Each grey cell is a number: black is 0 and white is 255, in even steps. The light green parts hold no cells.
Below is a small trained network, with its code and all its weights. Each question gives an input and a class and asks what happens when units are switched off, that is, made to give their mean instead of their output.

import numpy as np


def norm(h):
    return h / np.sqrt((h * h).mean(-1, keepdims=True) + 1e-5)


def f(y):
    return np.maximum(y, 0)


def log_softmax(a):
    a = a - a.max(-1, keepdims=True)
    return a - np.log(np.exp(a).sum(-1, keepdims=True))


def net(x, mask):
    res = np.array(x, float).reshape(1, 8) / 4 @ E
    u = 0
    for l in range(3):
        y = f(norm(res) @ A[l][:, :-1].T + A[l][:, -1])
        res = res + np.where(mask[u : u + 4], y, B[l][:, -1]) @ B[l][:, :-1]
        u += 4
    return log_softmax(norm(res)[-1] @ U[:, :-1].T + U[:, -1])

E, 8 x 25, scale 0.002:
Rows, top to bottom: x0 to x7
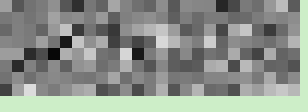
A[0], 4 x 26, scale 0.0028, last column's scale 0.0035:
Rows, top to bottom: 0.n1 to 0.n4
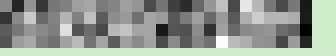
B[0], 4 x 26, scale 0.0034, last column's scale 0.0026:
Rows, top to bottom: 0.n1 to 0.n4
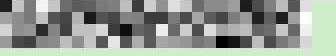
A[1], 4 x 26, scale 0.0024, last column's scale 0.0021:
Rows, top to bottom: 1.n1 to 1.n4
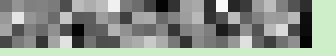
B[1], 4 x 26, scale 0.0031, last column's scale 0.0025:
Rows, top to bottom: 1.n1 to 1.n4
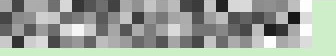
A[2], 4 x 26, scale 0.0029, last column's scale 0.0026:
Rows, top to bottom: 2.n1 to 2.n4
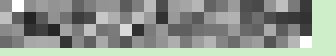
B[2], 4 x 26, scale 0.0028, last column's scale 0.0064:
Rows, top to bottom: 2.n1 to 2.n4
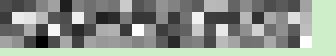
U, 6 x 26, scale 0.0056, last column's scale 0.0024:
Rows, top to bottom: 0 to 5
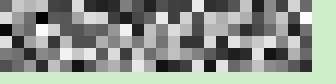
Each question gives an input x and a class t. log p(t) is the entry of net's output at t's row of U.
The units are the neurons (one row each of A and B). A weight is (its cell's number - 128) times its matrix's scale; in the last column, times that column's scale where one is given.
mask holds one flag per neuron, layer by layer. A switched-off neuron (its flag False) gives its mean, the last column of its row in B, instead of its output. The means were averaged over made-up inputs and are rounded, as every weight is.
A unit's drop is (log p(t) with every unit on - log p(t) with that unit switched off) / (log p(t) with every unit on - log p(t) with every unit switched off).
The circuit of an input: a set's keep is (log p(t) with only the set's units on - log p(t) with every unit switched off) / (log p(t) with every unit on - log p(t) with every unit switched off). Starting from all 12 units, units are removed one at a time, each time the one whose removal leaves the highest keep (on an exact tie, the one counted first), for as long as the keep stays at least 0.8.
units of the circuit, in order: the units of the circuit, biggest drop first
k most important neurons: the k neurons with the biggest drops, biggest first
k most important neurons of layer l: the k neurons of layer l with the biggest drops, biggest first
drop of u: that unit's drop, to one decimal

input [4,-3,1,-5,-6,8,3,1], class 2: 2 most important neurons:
[0.n1 2.n3]
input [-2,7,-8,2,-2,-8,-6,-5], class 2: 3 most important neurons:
[1.n2 2.n1 1.n4]
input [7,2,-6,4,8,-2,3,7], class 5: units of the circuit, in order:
[2.n3 0.n3]
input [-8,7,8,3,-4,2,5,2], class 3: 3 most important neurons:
[1.n4 1.n3 0.n3]
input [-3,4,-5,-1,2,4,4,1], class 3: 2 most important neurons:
[1.n1 1.n2]
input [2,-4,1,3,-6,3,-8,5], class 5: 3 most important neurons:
[2.n4 2.n2 0.n3]
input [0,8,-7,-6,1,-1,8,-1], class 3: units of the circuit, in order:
[1.n1]
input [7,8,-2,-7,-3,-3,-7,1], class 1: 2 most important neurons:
[0.n3 0.n4]
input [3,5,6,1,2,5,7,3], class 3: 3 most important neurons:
[1.n4 1.n2 2.n1]
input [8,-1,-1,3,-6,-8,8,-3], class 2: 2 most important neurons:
[1.n2 2.n1]
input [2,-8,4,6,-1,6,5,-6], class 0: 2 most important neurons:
[2.n2 0.n3]
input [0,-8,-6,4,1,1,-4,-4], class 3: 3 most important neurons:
[1.n1 0.n3 0.n2]
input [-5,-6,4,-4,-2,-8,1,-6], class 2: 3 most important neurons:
[1.n2 0.n2 2.n1]
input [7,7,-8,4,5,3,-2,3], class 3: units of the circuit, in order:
[1.n1 0.n3]
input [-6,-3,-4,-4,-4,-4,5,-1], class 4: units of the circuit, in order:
[0.n4]
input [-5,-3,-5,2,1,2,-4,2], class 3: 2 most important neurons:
[1.n1 1.n3]
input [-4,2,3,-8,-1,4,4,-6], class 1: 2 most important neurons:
[0.n3 0.n2]
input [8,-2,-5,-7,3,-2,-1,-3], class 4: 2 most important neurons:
[1.n3 2.n4]
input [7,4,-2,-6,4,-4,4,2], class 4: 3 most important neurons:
[1.n3 2.n4 0.n1]
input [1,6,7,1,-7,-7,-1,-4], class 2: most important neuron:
[1.n2]
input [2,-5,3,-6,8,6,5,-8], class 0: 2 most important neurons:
[2.n2 2.n4]
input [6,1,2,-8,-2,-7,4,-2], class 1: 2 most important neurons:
[0.n3 0.n1]
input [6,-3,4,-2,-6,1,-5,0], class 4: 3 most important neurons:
[1.n3 2.n3 1.n1]
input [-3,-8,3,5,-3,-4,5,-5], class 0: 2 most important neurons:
[2.n2 0.n3]
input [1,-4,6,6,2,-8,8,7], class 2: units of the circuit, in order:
[1.n2 0.n3]
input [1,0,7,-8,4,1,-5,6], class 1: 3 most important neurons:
[0.n3 2.n2 1.n1]
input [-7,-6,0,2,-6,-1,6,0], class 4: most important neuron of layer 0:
[0.n4]
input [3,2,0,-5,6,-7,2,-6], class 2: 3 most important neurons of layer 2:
[2.n1 2.n4 2.n3]
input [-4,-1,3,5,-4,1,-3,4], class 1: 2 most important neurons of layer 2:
[2.n4 2.n3]
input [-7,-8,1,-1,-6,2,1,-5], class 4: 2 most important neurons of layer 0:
[0.n4 0.n2]
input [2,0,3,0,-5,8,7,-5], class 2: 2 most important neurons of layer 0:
[0.n1 0.n2]
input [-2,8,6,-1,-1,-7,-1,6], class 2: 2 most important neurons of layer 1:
[1.n2 1.n1]
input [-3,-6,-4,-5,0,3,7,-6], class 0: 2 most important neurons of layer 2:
[2.n2 2.n4]
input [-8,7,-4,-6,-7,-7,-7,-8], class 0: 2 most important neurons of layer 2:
[2.n2 2.n3]
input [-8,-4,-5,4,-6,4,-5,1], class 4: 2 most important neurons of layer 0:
[0.n4 0.n3]
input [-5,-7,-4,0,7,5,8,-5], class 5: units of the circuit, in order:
[2.n3]
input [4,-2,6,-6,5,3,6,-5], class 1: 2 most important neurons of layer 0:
[0.n3 0.n2]
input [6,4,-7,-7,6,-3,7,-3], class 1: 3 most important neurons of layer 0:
[0.n3 0.n4 0.n2]
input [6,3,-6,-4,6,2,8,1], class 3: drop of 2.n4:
0.3
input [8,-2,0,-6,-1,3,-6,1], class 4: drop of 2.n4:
0.1
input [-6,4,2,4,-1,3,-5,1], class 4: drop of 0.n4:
1.3
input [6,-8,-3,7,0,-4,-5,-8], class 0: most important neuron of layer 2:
[2.n2]
